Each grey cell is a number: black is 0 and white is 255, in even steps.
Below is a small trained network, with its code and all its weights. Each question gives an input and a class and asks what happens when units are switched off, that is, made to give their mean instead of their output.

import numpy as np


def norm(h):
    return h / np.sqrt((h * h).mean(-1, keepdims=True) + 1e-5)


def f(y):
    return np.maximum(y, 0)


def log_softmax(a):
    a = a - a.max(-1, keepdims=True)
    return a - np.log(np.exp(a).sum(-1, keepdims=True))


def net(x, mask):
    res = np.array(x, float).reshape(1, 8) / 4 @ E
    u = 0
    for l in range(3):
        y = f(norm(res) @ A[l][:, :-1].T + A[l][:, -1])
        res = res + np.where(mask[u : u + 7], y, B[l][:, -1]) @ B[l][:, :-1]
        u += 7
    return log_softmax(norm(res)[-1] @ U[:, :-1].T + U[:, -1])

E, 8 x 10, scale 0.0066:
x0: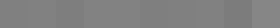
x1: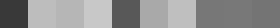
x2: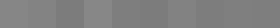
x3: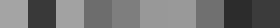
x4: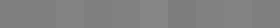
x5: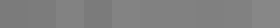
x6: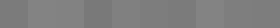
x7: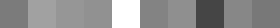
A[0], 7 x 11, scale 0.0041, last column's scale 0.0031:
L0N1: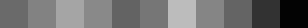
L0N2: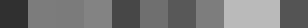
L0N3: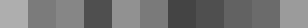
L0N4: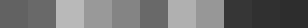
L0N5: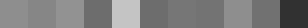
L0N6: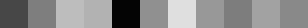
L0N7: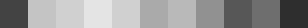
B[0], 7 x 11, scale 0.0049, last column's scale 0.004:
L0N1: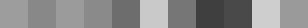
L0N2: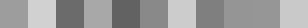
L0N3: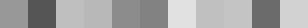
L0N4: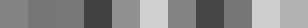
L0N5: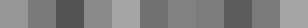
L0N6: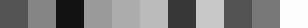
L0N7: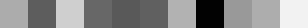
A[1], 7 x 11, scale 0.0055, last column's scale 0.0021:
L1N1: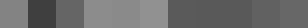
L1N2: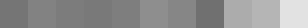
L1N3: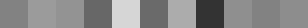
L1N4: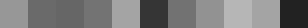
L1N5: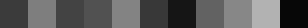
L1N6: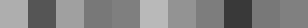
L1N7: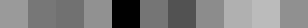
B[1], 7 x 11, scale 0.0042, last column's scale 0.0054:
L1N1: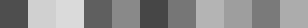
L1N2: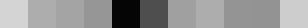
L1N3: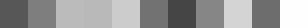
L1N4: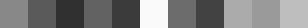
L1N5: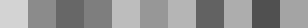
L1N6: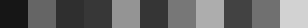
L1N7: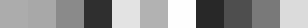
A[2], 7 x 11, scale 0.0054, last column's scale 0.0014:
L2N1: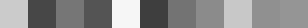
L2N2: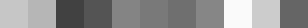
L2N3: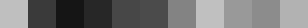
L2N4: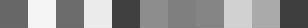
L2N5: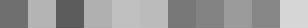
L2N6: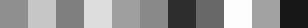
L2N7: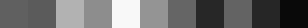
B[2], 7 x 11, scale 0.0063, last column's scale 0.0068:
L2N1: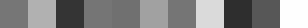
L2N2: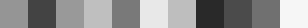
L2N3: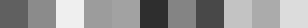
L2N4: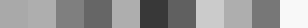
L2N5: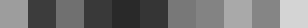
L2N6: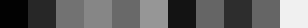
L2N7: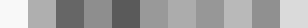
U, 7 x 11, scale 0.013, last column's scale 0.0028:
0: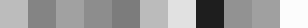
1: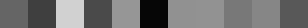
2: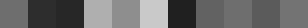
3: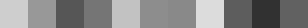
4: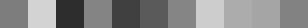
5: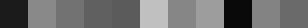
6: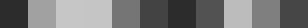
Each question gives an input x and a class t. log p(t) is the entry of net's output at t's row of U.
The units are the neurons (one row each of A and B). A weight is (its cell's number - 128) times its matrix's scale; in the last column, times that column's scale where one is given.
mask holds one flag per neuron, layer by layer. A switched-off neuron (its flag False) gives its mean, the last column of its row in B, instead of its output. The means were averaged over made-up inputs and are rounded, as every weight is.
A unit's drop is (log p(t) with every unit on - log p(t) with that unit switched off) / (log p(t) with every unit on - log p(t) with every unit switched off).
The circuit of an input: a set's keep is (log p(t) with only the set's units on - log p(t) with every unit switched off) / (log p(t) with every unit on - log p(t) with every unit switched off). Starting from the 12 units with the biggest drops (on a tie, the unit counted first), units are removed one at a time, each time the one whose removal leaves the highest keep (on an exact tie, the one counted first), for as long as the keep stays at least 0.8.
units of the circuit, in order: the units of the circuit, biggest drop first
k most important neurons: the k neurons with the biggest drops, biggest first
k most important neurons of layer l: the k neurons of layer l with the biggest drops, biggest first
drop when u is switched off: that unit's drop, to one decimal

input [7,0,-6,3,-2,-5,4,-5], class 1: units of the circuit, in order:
[L2N3]
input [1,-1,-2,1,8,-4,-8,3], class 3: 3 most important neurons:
[L2N7; L2N2; L2N1]
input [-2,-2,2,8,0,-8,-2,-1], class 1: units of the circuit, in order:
[L1N6; L2N3]
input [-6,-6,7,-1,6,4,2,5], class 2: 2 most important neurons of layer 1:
[L1N4; L1N7]
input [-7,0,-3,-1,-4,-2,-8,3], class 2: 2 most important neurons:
[L2N6; L2N3]
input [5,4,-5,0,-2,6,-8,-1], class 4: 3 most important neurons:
[L0N6; L2N6; L2N2]
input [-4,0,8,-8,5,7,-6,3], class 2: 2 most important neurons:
[L2N6; L2N2]
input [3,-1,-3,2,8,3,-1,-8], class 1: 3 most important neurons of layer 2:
[L2N3; L2N2; L2N1]
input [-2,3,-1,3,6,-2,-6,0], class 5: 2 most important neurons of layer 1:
[L1N6; L1N7]
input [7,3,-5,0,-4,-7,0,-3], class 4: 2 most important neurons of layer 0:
[L0N6; L0N2]
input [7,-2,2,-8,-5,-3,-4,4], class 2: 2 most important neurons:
[L2N6; L2N2]
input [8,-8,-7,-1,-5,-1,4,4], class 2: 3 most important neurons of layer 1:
[L1N4; L1N7; L1N6]
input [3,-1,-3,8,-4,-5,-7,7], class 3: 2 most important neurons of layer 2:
[L2N2; L2N1]
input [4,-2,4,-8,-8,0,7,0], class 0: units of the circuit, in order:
[L2N2]
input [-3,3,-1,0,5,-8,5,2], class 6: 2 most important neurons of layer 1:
[L1N7; L1N3]
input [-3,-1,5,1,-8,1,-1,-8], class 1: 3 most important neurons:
[L2N3; L2N2; L2N7]
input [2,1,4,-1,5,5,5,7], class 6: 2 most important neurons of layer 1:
[L1N3; L1N7]
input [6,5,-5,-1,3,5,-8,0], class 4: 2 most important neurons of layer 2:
[L2N3; L2N4]
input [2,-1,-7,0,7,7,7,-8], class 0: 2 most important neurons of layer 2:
[L2N6; L2N4]
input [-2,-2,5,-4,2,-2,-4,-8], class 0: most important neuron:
[L1N7]
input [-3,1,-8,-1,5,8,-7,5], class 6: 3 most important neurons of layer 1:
[L1N3; L1N7; L1N4]
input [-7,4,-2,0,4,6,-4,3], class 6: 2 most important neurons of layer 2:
[L2N2; L2N6]
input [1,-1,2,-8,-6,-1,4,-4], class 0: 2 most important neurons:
[L2N2; L1N7]
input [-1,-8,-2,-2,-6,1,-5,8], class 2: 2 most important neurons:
[L2N6; L1N4]
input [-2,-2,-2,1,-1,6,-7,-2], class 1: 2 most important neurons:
[L2N3; L2N2]
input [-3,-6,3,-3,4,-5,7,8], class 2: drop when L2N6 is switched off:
0.3
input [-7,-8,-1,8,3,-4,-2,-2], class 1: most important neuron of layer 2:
[L2N3]
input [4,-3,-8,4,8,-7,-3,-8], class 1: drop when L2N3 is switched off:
0.2
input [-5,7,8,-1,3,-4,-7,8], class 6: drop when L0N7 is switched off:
-0.1
